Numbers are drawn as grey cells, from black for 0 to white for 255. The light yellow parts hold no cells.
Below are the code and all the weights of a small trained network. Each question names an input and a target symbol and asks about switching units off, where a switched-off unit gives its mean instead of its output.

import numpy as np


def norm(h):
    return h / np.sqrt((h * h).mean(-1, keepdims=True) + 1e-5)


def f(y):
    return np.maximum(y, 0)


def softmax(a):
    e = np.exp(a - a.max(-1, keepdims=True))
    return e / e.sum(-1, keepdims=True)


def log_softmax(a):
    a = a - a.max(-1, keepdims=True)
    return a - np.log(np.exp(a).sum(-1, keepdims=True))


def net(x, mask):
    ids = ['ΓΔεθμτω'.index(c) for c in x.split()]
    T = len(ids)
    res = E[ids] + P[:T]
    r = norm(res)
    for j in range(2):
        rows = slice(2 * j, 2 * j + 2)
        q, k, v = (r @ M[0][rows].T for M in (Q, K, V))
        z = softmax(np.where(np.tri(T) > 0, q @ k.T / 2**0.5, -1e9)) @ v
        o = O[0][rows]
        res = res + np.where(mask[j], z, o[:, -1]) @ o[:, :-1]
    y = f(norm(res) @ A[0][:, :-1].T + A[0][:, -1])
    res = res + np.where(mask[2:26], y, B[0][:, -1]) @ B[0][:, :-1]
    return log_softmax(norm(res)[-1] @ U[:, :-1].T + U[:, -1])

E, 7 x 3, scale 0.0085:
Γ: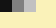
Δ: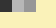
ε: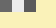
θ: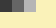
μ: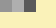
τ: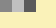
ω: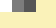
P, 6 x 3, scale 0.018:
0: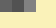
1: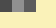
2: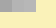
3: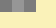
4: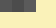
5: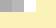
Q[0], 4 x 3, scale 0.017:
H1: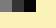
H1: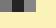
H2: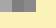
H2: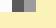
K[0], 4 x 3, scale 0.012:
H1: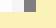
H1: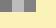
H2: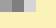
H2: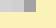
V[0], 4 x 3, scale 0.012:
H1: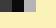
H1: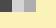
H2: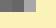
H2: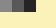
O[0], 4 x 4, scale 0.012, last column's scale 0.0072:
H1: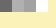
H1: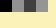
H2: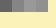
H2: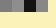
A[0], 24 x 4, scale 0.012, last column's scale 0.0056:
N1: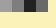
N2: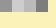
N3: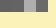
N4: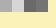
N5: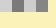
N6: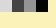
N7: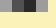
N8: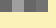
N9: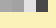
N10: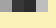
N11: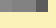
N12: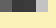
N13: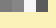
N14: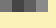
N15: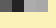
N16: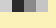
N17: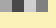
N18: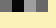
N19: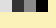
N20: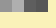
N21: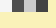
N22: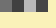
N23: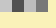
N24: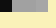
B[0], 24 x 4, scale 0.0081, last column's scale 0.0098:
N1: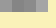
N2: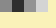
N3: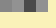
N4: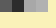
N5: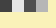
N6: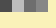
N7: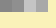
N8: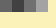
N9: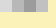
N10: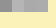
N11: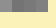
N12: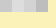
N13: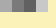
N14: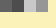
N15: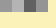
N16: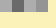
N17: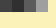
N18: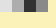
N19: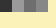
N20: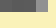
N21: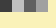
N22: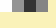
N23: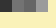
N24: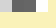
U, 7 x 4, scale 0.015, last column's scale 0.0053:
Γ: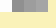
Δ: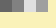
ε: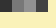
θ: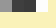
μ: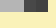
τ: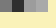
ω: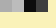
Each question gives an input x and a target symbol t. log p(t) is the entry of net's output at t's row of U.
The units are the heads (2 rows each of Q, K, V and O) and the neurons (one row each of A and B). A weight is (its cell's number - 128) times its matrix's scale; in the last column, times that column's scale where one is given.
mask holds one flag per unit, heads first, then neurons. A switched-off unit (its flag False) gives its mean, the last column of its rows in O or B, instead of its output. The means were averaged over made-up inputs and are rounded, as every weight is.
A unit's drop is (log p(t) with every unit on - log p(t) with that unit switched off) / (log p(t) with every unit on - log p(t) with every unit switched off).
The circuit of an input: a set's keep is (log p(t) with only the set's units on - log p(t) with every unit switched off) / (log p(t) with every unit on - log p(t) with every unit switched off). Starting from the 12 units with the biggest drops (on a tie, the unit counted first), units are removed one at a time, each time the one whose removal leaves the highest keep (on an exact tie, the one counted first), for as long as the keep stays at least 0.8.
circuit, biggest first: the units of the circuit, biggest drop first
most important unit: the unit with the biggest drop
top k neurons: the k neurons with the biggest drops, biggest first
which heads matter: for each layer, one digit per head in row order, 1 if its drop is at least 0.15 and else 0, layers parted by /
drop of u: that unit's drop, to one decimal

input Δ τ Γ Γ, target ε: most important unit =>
H1
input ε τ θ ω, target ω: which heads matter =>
11
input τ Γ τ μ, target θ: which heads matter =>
01
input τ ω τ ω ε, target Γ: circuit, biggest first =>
[N12; H1]
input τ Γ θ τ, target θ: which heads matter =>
01
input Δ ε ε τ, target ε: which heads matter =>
10
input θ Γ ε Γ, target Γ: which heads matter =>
00
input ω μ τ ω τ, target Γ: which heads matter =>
10
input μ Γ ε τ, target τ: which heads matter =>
11
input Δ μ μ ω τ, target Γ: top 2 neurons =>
[N12; N7]
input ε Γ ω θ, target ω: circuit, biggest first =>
[H1; N24]
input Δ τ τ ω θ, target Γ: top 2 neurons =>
[N12; N18]
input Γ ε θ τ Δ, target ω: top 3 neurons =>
[N12; N18; N4]
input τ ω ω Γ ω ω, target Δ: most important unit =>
N24
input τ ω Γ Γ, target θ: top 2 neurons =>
[N12; N24]
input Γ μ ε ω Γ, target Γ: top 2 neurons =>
[N12; N18]
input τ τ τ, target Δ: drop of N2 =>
0.1
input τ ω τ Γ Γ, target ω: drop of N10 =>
0.1
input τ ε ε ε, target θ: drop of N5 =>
0.2
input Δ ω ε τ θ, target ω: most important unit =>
N18
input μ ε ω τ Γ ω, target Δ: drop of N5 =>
0.1
